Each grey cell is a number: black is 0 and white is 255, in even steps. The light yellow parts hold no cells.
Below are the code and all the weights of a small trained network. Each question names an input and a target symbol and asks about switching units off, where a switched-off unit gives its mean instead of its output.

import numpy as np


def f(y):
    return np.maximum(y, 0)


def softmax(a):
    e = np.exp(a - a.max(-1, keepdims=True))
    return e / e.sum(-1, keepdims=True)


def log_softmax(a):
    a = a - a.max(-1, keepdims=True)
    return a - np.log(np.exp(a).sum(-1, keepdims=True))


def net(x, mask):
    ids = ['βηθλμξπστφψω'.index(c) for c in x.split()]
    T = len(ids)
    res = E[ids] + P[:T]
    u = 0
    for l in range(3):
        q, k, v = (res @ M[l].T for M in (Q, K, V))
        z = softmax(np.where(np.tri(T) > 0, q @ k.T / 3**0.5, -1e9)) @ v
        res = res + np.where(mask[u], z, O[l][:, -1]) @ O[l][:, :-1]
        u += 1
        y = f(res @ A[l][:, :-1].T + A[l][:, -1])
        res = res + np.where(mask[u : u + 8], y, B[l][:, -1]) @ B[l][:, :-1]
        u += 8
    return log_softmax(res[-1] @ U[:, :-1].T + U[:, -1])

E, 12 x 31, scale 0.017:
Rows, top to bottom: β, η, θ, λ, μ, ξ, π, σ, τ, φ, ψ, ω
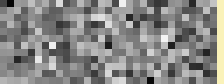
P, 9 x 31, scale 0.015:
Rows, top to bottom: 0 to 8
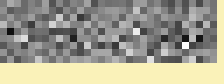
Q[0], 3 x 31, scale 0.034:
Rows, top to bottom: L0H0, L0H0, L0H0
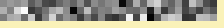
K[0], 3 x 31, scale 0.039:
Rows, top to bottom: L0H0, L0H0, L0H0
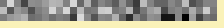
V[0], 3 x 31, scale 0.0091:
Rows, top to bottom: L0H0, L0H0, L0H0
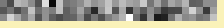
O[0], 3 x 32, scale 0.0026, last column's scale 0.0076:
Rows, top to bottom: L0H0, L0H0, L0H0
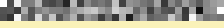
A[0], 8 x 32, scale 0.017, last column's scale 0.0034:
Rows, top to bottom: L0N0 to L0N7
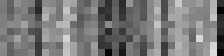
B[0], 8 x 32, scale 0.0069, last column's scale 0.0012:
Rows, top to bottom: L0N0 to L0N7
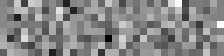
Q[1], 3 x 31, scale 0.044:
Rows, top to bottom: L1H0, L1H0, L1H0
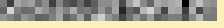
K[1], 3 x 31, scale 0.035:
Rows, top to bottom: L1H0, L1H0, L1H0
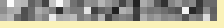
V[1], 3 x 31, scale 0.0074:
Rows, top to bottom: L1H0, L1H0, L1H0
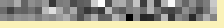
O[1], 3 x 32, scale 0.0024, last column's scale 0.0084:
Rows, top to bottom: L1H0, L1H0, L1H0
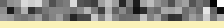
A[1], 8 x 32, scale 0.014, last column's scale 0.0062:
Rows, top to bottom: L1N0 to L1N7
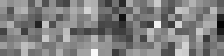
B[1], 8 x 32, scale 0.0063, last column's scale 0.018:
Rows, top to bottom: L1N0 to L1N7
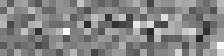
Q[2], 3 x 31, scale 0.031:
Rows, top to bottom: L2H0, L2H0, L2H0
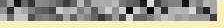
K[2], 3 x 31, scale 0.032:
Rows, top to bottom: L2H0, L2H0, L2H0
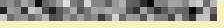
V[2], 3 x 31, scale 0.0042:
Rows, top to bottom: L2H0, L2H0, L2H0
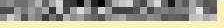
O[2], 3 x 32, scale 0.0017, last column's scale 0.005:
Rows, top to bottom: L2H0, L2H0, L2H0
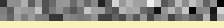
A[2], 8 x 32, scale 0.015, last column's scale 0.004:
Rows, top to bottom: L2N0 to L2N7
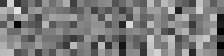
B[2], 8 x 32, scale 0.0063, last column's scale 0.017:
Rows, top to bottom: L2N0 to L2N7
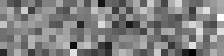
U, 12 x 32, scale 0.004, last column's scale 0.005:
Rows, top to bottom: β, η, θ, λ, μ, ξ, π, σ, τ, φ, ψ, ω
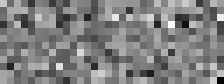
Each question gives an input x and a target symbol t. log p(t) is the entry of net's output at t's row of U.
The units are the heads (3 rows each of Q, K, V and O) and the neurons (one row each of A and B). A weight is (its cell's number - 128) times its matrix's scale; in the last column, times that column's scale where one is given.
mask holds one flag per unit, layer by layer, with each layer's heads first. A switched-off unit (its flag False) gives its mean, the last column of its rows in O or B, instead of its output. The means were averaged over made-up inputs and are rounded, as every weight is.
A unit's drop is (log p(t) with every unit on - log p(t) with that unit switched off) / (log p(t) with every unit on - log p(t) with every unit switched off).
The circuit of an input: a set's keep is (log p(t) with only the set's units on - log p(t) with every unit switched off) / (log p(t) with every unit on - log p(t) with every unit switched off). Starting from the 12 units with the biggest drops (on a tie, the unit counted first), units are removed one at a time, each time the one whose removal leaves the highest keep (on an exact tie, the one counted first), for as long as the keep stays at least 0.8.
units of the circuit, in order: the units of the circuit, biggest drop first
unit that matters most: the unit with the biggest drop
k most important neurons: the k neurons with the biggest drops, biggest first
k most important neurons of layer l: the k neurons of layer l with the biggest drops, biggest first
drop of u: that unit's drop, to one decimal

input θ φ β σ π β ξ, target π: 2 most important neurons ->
L1N4, L2N0
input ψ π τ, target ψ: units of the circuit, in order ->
L0H0, L2N3, L1N7, L1H0
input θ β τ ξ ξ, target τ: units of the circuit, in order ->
L0H0, L2N0, L2N3, L1N7
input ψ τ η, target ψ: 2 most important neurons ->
L2N3, L1N7
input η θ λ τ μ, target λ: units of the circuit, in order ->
L0H0
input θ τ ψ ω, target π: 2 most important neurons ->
L1N7, L2N0
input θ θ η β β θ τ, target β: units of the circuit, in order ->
L0H0, L1N0
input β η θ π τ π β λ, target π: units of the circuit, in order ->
L0H0, L1N4, L2N0
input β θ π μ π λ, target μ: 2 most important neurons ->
L2N7, L1N7
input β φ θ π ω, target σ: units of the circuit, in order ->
L0H0, L0N5
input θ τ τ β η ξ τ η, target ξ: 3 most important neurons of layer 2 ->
L2N3, L2N7, L2N6
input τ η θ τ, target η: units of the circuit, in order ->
L0H0, L1N4, L1H0
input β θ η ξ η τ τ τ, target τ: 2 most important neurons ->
L2N0, L2N3
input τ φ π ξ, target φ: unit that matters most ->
L2N5
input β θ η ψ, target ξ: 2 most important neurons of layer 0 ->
L0N5, L0N3
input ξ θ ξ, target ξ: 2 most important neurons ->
L2N3, L2N7
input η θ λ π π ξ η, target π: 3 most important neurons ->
L1N4, L2N0, L1N7
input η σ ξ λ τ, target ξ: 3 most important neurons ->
L2N3, L2N7, L2N6
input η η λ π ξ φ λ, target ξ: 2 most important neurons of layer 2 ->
L2N3, L2N7
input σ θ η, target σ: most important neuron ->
L2N6
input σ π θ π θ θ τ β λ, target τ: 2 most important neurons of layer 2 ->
L2N0, L2N3
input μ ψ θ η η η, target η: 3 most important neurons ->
L1N4, L1N6, L2N1
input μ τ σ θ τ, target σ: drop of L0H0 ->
0.2
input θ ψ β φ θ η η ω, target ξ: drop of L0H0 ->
1.0
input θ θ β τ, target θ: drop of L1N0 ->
0.1
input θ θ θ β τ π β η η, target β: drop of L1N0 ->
0.1
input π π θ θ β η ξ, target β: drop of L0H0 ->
1.0
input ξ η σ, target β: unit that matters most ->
L1N7
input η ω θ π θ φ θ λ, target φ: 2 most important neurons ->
L2N5, L1N6
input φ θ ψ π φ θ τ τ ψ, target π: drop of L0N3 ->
0.8
